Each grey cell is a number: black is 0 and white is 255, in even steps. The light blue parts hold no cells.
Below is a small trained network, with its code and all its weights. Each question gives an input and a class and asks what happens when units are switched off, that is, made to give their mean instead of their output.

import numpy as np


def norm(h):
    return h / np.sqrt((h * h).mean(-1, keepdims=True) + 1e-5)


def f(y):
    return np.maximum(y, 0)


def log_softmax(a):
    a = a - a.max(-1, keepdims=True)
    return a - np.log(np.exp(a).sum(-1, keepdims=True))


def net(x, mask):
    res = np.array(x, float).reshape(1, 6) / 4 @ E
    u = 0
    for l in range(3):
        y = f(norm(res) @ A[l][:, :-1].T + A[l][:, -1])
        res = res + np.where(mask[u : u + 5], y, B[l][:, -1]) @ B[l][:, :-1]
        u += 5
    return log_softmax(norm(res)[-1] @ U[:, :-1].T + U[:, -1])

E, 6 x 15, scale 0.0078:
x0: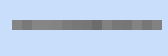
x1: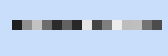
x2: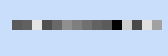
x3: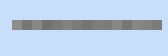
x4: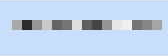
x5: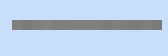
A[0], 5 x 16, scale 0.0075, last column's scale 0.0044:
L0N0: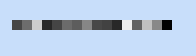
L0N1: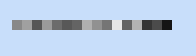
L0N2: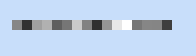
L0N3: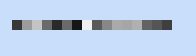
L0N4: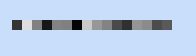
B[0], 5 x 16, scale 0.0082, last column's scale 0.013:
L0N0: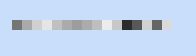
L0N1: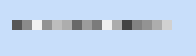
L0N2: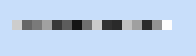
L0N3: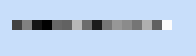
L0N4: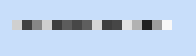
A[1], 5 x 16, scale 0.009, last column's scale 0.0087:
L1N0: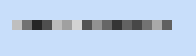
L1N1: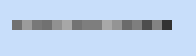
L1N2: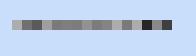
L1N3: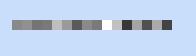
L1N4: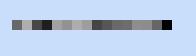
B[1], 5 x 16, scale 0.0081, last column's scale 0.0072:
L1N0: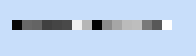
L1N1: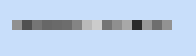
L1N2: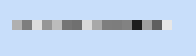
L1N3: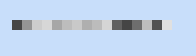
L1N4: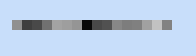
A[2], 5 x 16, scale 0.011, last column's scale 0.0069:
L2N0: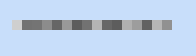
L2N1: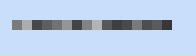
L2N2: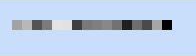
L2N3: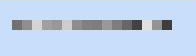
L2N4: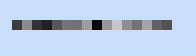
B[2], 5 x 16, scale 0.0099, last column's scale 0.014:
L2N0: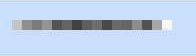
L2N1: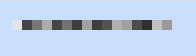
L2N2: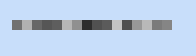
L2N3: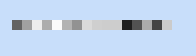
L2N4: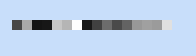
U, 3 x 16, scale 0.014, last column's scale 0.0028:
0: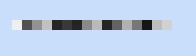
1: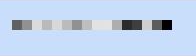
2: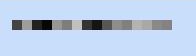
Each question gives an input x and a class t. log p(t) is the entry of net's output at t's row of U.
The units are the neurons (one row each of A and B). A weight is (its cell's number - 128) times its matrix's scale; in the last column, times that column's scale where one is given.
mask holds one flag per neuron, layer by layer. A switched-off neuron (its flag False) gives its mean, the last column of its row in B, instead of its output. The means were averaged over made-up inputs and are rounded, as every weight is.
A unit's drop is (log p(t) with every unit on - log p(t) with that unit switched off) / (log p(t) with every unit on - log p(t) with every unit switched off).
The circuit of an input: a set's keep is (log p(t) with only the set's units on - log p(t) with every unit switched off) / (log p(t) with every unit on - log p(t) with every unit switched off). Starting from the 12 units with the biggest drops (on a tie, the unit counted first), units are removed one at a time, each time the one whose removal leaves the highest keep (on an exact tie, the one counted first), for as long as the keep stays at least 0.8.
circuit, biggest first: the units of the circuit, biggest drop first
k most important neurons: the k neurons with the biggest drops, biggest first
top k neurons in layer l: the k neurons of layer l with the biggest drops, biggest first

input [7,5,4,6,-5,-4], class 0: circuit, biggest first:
L0N4
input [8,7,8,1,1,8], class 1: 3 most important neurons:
L0N0, L2N3, L1N0
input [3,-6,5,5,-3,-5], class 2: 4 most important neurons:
L1N0, L0N1, L0N2, L1N3
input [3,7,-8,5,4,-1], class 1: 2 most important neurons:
L0N1, L1N3
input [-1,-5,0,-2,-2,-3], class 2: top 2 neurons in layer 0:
L0N0, L0N1
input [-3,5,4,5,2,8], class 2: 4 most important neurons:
L0N3, L2N4, L0N1, L1N3
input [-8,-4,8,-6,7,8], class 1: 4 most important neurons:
L0N0, L0N4, L2N3, L2N1
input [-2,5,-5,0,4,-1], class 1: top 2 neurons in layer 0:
L0N1, L0N4
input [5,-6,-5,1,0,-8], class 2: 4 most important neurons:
L1N0, L0N0, L0N1, L0N4
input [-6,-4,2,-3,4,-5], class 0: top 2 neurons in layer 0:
L0N3, L0N2
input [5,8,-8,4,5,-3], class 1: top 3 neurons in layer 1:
L1N3, L1N0, L1N2
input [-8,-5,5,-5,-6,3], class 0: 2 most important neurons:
L0N3, L0N4
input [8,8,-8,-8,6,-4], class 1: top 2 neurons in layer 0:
L0N1, L0N4
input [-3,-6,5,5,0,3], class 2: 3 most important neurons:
L1N0, L0N1, L1N3
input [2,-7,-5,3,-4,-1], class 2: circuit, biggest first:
L1N0
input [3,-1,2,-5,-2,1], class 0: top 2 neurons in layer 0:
L0N4, L0N1
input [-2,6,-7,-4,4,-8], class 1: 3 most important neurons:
L0N1, L1N3, L0N4
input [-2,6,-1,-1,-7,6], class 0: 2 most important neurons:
L0N4, L1N0
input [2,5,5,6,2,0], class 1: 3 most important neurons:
L0N0, L1N0, L2N3
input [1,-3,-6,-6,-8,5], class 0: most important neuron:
L0N4
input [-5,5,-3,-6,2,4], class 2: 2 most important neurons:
L0N3, L0N0
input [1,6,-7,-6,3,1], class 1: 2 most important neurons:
L0N1, L1N3
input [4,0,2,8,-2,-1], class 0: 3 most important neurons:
L0N4, L0N1, L1N3
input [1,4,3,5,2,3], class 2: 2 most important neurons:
L0N3, L0N4
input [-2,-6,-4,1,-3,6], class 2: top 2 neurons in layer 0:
L0N0, L0N1
